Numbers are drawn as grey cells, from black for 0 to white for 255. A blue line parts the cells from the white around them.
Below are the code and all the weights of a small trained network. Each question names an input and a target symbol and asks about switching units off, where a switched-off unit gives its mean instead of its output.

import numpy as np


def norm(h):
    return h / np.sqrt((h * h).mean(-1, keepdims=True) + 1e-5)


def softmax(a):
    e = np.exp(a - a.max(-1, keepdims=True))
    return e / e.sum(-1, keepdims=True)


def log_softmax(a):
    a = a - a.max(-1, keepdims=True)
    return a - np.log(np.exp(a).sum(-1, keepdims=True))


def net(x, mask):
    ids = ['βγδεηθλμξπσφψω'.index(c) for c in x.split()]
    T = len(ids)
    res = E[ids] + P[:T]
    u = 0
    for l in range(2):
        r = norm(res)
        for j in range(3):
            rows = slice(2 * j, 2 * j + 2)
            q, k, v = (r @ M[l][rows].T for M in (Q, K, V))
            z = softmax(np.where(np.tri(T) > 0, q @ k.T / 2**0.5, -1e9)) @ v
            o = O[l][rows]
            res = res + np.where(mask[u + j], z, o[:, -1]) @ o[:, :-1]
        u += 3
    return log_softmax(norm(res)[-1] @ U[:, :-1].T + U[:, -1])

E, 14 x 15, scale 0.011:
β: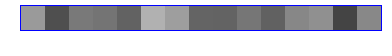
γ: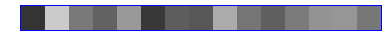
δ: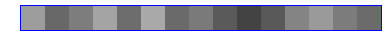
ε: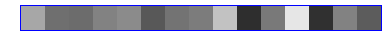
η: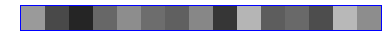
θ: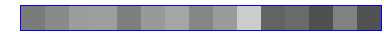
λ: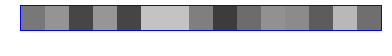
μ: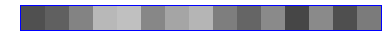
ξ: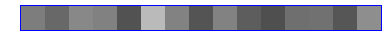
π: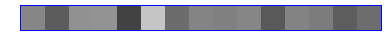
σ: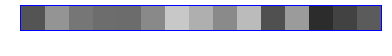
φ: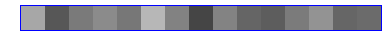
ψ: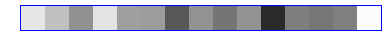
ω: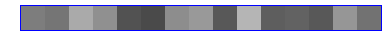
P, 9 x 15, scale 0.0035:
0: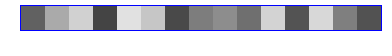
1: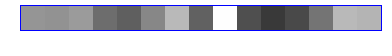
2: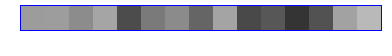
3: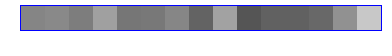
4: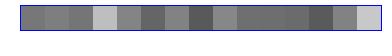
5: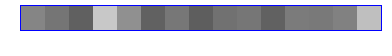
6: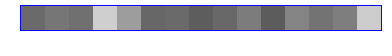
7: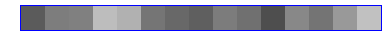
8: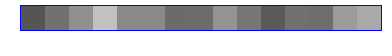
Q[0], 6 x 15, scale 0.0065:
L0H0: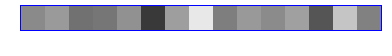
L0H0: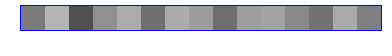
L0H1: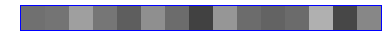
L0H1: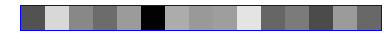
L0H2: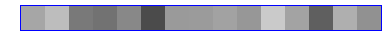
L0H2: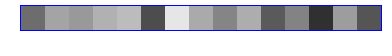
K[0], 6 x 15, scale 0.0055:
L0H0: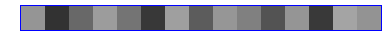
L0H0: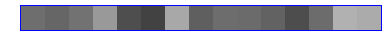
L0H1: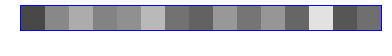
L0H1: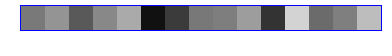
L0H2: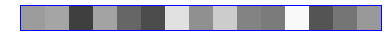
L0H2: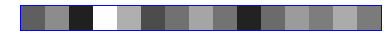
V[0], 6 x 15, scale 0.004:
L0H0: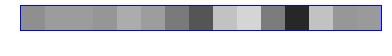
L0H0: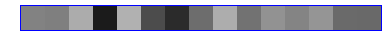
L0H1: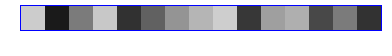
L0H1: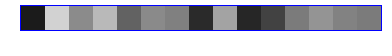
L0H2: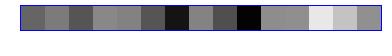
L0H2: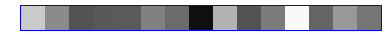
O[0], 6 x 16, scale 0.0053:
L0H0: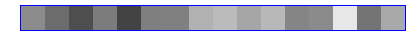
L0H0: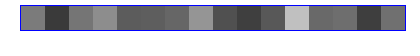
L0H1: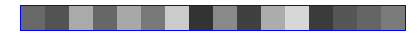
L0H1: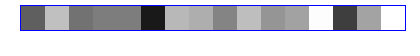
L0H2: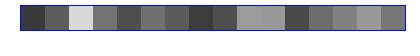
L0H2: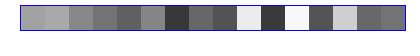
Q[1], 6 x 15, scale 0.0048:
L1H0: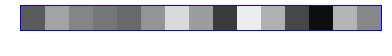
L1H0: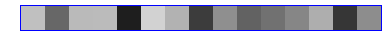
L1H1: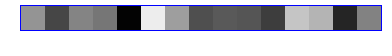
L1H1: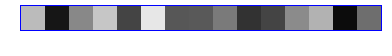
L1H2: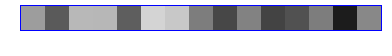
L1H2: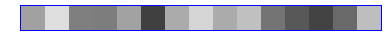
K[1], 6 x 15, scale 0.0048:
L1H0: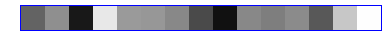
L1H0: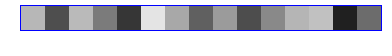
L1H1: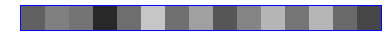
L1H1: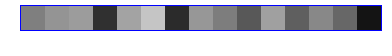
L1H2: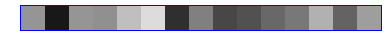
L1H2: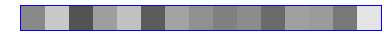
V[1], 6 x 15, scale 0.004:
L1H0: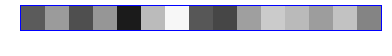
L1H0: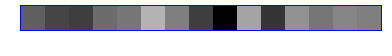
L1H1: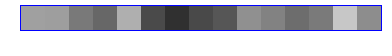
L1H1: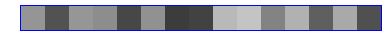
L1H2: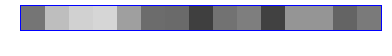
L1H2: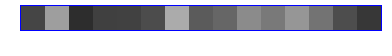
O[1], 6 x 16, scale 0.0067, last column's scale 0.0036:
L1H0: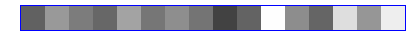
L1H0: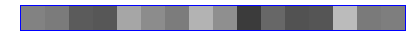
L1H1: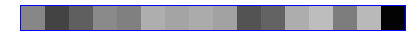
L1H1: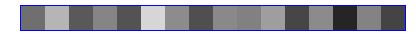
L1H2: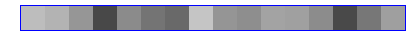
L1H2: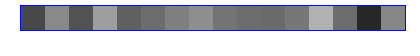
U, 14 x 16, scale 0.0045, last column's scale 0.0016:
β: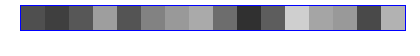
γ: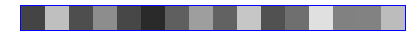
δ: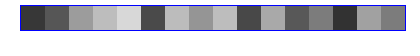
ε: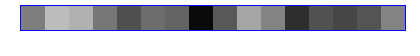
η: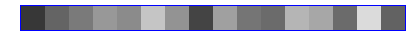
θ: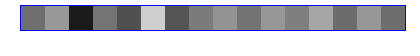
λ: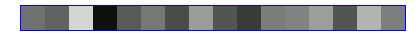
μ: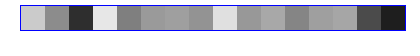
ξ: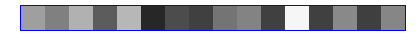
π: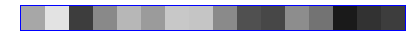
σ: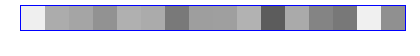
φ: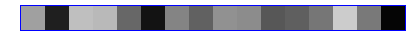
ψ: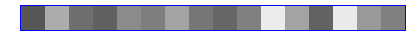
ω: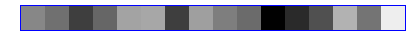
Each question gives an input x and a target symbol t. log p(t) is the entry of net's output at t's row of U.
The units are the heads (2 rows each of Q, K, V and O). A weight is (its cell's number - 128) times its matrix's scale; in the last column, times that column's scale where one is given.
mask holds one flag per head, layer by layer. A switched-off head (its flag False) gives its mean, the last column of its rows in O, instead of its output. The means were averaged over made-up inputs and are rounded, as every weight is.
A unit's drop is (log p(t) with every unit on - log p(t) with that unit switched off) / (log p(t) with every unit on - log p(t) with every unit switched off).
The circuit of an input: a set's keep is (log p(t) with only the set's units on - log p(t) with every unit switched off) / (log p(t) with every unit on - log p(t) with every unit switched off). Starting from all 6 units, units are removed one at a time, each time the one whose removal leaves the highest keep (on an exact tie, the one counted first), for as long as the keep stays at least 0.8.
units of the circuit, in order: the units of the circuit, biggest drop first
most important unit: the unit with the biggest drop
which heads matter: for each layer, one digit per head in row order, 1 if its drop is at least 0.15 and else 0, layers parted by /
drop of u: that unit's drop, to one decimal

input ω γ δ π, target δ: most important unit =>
L0H2
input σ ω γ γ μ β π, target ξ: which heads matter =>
001 / 010
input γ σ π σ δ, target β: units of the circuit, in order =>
[L0H0, L1H1]
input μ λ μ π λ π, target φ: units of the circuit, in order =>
[L1H1, L0H2, L1H2]
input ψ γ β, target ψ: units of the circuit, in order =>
[L1H0, L0H0]
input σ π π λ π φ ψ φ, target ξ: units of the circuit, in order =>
[L1H1, L0H2]
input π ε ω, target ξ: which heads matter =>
111 / 000
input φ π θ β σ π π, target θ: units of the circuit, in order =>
[L1H1, L0H2, L1H0]
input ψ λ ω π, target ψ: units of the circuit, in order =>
[L0H0, L1H0]
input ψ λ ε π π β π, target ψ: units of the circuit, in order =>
[L1H0, L0H0]
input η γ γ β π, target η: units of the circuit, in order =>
[L1H1, L0H1]
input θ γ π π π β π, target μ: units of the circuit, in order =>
[L0H2, L0H0]
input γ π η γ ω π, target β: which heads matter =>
100 / 000
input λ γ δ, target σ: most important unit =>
L0H0
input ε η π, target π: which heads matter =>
101 / 000
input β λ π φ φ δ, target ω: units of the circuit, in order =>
[L0H1, L1H0]
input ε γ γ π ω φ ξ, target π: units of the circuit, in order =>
[L0H0, L1H2, L1H0]
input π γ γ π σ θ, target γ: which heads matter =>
010 / 000
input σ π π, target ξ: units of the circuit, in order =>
[L1H1, L0H2, L0H1]
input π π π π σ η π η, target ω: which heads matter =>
010 / 100
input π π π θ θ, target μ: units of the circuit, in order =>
[L0H2]
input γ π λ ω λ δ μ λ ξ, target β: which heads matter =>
100 / 000
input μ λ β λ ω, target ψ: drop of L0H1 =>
0.1
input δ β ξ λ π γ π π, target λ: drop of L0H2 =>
0.6
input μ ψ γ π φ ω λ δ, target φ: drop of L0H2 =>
0.3
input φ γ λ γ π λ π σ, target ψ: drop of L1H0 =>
2.0
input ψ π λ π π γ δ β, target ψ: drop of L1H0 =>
0.4
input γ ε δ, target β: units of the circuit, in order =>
[L0H0]
